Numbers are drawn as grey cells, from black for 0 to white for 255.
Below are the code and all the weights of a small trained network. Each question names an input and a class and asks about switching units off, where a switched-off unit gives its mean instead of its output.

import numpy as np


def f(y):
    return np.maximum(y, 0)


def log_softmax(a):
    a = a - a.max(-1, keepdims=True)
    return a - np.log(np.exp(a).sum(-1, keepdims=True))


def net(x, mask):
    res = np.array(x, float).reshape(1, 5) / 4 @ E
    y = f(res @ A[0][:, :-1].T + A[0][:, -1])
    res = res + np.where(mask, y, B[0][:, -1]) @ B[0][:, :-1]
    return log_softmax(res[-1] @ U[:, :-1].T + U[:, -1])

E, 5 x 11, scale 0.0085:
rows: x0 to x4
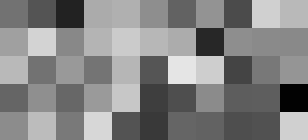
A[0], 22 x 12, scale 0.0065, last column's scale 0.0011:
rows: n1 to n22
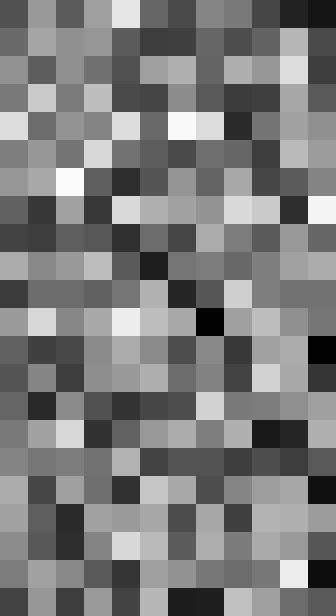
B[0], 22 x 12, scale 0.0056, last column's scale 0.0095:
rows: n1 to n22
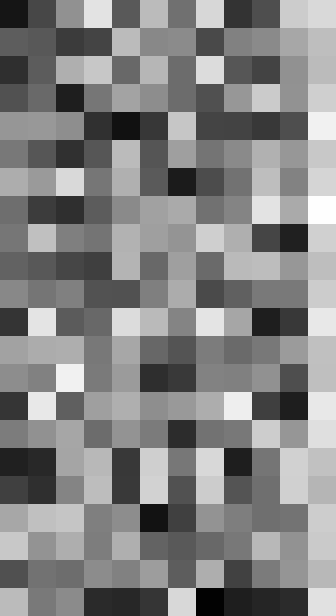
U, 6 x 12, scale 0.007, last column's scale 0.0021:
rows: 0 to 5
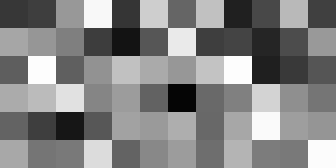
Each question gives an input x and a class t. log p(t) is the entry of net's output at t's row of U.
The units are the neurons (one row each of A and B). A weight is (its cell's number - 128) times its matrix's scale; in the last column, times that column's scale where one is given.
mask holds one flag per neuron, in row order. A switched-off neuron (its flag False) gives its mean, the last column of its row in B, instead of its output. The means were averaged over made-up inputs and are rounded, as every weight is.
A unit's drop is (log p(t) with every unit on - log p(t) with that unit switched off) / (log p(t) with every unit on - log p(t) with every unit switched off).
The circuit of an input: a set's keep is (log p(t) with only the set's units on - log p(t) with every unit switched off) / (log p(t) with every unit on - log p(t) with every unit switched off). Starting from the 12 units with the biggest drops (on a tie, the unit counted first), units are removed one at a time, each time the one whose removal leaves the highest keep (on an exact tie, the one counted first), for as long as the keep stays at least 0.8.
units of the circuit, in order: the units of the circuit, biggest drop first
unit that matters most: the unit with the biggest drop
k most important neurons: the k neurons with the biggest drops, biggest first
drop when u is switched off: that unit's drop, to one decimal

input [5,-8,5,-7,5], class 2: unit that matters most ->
n15
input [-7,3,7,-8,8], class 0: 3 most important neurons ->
[n3, n18, n21]
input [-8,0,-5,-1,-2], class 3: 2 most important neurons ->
[n7, n16]
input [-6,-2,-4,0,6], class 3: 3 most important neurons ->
[n7, n8, n5]
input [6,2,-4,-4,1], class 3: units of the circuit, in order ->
[n14, n19]
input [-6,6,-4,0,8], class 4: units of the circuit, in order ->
[n4, n6]
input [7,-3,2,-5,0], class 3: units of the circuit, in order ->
[n19, n14]
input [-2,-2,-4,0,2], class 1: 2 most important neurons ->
[n22, n12]
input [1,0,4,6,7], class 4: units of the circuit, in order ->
[n10, n4]
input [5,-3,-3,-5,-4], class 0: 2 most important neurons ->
[n18, n3]
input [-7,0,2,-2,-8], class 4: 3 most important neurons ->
[n8, n19, n14]
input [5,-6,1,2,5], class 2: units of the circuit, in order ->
[n15, n9]
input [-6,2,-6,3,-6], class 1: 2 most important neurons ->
[n22, n11]
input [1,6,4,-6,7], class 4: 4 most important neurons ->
[n4, n10, n6, n1]
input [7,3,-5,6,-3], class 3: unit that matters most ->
n20
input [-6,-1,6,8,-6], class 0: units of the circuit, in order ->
[n1, n17]
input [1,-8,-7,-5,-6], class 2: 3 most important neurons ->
[n15, n9, n5]
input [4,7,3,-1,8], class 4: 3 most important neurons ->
[n4, n6, n15]
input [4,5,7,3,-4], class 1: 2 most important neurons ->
[n5, n15]
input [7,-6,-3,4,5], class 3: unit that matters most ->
n12
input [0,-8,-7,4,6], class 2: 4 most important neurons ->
[n15, n9, n5, n8]
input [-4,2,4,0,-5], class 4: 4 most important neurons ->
[n8, n22, n19, n16]
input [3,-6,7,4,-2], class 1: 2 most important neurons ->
[n5, n12]
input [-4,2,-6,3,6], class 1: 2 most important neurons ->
[n22, n8]
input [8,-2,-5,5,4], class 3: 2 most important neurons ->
[n19, n14]
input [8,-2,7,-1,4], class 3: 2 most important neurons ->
[n22, n19]
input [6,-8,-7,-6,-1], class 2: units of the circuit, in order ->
[n15]
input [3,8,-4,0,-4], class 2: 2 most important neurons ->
[n12, n5]
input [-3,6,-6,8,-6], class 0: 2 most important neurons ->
[n1, n17]
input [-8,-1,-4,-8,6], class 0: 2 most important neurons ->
[n18, n3]
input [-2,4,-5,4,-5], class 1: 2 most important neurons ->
[n22, n11]
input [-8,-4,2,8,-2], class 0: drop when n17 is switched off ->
0.5
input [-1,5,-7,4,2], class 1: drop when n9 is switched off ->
0.0
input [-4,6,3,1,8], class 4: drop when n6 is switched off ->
0.1
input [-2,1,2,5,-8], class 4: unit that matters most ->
n8
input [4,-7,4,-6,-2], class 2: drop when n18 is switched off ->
-0.1
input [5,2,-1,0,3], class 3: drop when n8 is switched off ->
0.2
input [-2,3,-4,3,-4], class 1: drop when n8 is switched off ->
-0.1
